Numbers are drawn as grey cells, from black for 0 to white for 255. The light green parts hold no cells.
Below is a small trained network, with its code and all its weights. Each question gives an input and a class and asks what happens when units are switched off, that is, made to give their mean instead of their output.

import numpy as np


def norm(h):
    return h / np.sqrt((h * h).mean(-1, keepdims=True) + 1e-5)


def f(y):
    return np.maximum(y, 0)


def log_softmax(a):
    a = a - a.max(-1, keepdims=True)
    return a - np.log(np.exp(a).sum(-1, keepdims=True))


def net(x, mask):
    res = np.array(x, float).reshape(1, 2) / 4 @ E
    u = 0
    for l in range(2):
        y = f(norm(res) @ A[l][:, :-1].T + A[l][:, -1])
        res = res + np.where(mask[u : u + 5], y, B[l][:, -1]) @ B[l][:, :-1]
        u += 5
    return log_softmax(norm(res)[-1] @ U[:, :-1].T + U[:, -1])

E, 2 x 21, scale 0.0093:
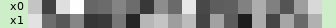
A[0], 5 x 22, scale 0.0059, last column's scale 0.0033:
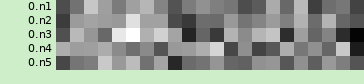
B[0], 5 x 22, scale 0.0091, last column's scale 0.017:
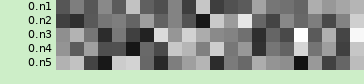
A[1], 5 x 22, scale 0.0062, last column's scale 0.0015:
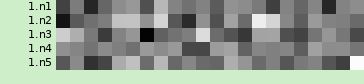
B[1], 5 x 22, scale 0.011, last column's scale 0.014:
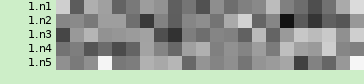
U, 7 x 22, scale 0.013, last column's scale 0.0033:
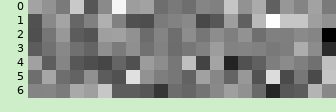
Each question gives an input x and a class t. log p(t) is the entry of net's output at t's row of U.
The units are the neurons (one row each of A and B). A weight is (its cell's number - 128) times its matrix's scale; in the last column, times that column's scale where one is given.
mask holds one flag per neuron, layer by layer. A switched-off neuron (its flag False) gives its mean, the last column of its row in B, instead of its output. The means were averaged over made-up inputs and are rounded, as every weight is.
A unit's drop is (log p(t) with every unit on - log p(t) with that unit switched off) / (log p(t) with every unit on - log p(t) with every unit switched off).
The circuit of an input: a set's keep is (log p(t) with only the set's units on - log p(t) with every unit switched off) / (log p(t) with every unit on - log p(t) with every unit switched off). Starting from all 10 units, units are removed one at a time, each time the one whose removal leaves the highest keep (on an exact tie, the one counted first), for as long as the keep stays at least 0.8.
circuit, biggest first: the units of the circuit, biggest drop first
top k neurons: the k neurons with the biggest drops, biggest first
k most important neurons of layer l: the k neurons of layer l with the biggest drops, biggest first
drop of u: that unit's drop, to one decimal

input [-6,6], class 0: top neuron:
(0.n4)
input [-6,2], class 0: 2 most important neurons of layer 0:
(0.n4; 0.n3)
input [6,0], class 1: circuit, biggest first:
(0.n2; 1.n3)
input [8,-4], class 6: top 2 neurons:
(0.n3; 1.n2)
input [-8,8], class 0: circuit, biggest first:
(0.n4; 0.n3)
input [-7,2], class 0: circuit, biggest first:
(0.n4; 1.n5)
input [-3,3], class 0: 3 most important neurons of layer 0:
(0.n4; 0.n3; 0.n1)
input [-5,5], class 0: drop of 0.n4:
0.8
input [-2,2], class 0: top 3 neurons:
(0.n4; 0.n3; 0.n1)
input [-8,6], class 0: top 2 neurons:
(0.n4; 0.n3)
